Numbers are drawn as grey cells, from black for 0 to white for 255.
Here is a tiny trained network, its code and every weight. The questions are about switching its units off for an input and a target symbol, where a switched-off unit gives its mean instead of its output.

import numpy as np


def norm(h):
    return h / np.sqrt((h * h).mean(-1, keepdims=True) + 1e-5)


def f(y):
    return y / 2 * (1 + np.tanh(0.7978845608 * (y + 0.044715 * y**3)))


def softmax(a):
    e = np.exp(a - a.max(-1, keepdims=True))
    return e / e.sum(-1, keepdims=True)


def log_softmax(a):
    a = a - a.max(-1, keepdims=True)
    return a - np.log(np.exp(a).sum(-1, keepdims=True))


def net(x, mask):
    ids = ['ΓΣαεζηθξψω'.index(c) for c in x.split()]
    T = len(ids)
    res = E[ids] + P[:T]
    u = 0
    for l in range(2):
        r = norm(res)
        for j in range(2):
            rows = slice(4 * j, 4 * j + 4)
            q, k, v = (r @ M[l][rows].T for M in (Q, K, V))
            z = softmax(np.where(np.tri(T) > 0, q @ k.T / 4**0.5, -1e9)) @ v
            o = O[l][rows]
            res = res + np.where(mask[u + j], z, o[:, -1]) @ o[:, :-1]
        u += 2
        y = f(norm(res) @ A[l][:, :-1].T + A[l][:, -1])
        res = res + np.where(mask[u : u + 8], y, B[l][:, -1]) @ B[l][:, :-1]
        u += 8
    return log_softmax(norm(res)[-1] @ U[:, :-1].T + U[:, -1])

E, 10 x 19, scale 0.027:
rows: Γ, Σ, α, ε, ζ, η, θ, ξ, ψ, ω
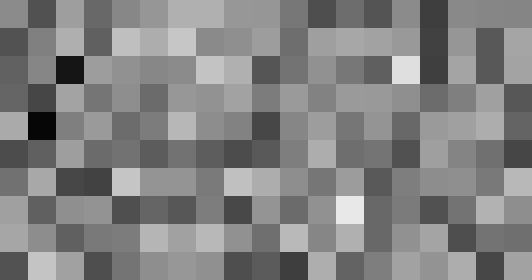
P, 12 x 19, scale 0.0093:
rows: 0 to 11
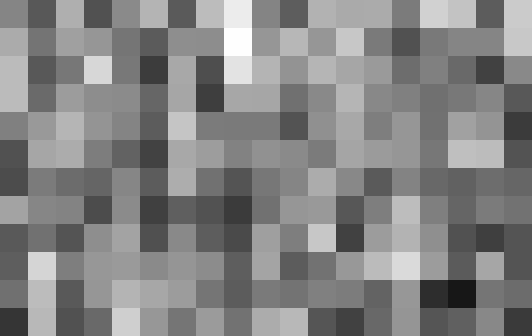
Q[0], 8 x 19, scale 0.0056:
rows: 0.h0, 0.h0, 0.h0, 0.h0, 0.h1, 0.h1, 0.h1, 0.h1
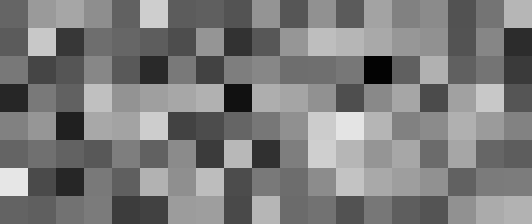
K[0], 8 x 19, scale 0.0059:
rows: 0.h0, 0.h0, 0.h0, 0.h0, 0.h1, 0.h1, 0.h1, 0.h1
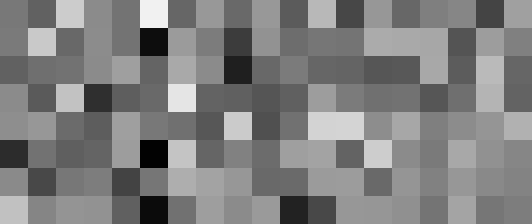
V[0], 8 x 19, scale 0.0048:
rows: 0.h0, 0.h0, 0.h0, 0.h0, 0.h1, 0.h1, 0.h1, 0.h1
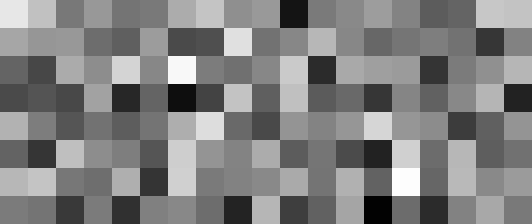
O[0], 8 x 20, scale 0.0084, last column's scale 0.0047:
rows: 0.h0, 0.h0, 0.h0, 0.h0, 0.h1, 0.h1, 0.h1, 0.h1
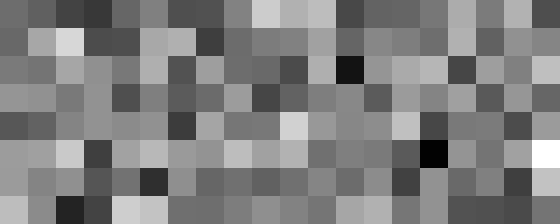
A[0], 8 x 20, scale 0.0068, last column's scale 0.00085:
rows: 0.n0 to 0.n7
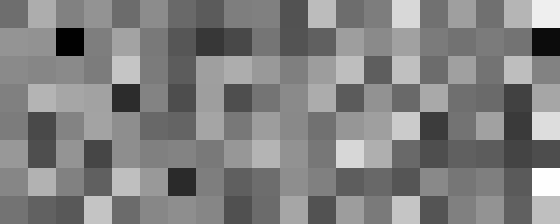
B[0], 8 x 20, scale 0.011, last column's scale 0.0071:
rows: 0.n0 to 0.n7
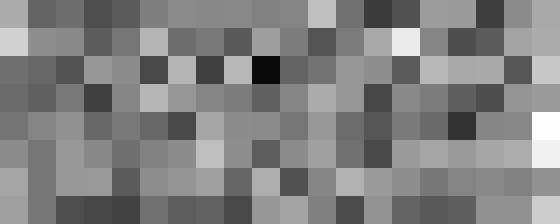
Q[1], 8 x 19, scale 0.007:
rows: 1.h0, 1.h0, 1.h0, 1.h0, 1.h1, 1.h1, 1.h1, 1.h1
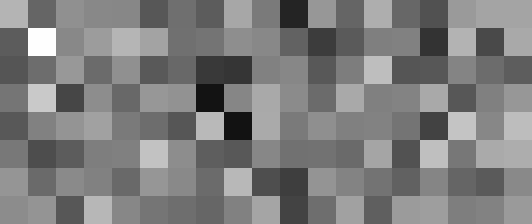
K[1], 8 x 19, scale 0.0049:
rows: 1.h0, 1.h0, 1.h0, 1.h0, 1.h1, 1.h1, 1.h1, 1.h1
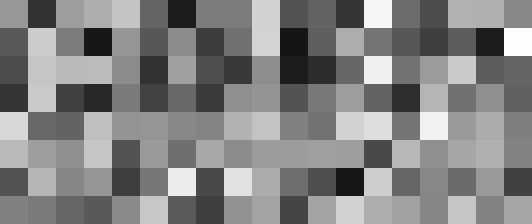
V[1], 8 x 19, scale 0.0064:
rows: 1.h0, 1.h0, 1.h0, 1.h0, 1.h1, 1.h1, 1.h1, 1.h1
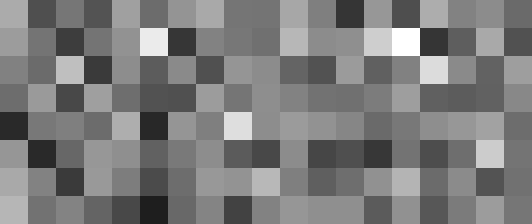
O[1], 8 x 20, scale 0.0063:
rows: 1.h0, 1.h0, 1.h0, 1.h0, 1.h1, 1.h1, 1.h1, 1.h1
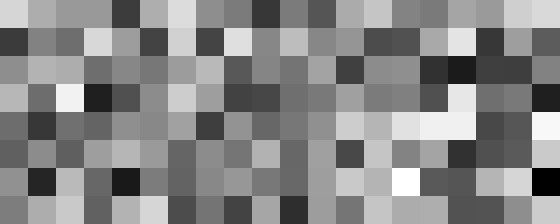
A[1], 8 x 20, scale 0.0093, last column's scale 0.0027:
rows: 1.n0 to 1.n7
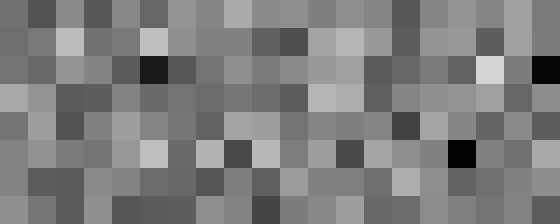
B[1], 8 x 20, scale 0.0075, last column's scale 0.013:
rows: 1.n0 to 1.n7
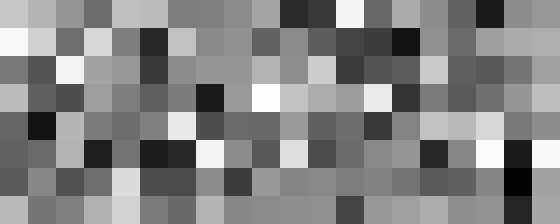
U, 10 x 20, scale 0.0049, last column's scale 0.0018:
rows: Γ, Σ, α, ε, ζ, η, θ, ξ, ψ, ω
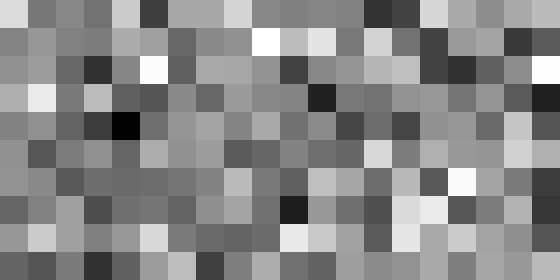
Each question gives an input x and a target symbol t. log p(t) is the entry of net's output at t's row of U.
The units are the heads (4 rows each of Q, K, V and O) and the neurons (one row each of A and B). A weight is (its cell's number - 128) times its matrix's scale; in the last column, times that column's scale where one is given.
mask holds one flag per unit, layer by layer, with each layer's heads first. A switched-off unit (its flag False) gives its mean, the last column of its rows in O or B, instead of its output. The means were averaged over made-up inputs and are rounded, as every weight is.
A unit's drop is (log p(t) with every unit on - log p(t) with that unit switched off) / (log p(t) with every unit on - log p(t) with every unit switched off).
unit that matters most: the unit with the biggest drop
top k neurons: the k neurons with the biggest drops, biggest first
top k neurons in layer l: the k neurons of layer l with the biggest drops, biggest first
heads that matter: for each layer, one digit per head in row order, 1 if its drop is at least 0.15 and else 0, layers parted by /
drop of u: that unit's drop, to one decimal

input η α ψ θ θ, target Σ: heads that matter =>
11 / 10
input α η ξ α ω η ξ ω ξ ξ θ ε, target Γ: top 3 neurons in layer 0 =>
0.n5, 0.n1, 0.n3
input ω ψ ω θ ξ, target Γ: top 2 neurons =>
0.n5, 1.n2
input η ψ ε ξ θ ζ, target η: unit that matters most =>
1.h0
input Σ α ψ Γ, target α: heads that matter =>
10 / 00
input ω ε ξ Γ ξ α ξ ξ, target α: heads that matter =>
01 / 01
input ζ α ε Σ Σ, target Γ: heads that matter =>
00 / 01
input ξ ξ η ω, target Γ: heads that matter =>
01 / 00
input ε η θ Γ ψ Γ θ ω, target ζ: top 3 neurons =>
0.n0, 0.n5, 1.n7
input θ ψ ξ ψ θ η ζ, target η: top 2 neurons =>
0.n7, 0.n3
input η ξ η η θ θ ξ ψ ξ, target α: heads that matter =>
01 / 00
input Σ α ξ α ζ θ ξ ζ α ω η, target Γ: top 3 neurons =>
1.n1, 0.n3, 0.n6
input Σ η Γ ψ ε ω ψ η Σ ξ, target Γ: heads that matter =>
10 / 11
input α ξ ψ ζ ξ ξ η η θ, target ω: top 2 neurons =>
1.n4, 0.n2
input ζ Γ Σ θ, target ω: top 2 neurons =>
1.n4, 1.n1
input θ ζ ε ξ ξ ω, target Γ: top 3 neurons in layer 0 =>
0.n0, 0.n7, 0.n1
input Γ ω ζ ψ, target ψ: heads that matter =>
11 / 10
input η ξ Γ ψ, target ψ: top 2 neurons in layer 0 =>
0.n2, 0.n0
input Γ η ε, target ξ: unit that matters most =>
1.n3
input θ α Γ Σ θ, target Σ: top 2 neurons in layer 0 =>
0.n5, 0.n0
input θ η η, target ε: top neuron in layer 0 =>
0.n4
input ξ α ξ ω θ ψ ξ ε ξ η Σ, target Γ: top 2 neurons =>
1.n1, 0.n1
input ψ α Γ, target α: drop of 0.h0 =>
0.3
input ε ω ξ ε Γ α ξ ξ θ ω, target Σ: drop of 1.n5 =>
0.3
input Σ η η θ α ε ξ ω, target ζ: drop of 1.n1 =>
0.2
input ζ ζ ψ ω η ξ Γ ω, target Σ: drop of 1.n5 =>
0.2
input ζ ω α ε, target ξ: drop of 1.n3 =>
0.1
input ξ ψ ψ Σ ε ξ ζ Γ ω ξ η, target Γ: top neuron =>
1.n1
